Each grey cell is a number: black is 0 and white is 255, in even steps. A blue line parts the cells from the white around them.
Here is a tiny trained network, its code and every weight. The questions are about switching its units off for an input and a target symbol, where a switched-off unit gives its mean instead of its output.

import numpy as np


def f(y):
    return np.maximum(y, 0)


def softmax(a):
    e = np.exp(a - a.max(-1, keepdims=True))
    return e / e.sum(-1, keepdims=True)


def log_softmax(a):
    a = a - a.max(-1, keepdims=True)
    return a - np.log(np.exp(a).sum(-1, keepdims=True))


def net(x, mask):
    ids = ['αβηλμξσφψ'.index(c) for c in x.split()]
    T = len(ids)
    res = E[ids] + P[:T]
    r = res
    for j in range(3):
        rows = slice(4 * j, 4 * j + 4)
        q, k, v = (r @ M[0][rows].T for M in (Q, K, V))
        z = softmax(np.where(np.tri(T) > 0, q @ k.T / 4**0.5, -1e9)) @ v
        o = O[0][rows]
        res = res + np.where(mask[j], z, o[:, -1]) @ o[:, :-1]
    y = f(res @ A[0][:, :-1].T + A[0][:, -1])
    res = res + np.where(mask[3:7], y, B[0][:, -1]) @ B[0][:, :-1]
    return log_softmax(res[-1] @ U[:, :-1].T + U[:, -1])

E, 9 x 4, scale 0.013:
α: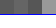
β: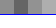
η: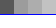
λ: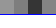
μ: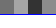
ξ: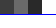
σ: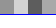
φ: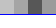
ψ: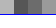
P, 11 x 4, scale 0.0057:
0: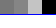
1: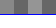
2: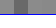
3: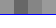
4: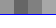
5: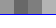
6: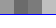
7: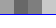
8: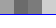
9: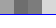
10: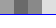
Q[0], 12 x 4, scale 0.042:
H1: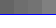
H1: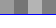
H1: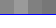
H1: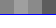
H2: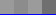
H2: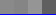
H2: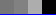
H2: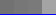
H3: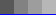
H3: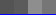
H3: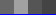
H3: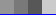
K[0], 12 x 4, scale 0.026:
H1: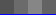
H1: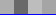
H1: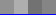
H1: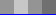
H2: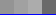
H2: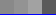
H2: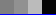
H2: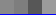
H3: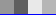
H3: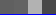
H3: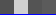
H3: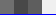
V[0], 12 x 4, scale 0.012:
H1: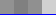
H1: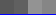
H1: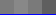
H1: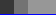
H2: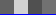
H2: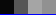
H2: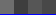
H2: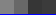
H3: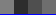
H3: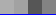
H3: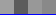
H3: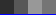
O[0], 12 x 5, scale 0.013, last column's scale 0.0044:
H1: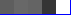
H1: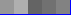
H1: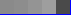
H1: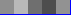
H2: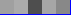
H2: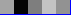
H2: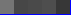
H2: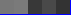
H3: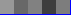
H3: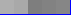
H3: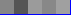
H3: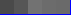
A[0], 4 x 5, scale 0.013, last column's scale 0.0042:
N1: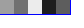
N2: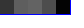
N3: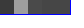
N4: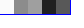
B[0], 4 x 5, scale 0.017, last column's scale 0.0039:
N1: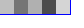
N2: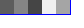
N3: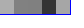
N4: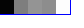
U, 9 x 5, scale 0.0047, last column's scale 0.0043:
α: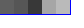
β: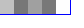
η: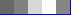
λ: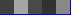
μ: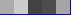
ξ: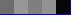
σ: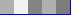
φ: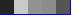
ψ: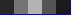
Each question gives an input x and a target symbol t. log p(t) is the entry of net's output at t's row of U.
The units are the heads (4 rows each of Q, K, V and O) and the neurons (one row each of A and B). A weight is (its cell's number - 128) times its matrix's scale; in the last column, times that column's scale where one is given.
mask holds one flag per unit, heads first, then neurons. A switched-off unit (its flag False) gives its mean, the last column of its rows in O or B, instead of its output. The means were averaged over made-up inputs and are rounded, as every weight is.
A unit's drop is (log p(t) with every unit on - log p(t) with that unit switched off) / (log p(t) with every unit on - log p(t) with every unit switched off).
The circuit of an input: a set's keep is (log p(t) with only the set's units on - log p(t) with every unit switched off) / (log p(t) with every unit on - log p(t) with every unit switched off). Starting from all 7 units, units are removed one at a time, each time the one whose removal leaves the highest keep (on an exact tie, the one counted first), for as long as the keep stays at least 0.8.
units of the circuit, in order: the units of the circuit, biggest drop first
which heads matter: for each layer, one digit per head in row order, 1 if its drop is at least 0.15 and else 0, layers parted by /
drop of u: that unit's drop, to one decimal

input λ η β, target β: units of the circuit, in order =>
[N1 H2 N4]
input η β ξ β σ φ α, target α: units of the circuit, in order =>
[H2 H3 N2 H1]
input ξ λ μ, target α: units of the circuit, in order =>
[H2]
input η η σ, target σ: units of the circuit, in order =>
[H2 H3]
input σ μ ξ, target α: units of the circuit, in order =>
[H2 N2 H3 H1]
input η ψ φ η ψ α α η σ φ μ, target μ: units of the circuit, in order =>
[H2 N3 N4]
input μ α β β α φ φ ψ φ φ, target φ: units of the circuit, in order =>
[N4 H2]
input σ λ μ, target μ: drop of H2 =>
0.9
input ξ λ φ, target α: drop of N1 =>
0.1
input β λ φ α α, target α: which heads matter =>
011
